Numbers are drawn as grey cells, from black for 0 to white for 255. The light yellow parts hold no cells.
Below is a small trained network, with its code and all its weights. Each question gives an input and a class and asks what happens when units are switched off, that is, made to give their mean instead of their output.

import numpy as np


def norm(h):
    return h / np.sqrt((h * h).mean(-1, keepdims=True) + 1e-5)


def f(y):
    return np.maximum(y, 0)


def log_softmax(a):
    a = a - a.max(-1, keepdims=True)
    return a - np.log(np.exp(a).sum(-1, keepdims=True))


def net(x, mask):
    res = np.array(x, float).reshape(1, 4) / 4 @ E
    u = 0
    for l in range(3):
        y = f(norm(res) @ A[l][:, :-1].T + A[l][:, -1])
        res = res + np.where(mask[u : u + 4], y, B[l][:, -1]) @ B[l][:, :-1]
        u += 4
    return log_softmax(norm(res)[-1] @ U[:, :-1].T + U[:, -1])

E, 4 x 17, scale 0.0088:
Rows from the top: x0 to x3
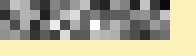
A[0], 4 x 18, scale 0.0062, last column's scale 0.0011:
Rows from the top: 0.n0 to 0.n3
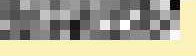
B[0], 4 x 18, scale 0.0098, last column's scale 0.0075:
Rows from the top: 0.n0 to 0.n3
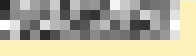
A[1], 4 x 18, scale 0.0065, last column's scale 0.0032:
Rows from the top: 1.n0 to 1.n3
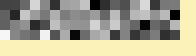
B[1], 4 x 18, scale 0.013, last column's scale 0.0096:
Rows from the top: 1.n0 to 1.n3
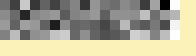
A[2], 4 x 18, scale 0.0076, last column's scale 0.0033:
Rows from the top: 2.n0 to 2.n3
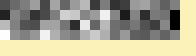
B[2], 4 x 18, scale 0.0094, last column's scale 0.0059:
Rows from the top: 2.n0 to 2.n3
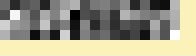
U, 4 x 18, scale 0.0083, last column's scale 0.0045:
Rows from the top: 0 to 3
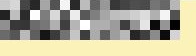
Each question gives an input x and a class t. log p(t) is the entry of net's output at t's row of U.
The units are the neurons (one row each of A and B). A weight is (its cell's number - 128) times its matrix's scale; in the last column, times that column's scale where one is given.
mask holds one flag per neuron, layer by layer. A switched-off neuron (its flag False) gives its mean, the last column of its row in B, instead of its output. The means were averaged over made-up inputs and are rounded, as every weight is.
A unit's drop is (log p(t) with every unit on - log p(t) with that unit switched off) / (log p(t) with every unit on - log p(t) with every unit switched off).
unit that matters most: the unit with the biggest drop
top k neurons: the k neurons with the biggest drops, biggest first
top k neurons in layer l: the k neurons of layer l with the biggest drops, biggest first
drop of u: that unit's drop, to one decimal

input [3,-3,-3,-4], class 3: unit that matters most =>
0.n2
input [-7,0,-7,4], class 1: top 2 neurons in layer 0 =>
[0.n1 0.n3]
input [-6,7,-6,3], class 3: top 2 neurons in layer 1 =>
[1.n3 1.n0]
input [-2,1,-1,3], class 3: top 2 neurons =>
[1.n3 0.n0]
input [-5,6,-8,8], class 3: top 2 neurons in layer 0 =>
[0.n2 0.n1]
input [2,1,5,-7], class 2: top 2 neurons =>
[0.n2 1.n1]
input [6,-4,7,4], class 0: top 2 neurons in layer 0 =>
[0.n0 0.n1]
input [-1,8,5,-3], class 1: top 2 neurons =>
[1.n0 1.n1]
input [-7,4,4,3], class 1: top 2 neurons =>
[1.n0 0.n1]
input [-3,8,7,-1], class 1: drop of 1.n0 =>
0.2
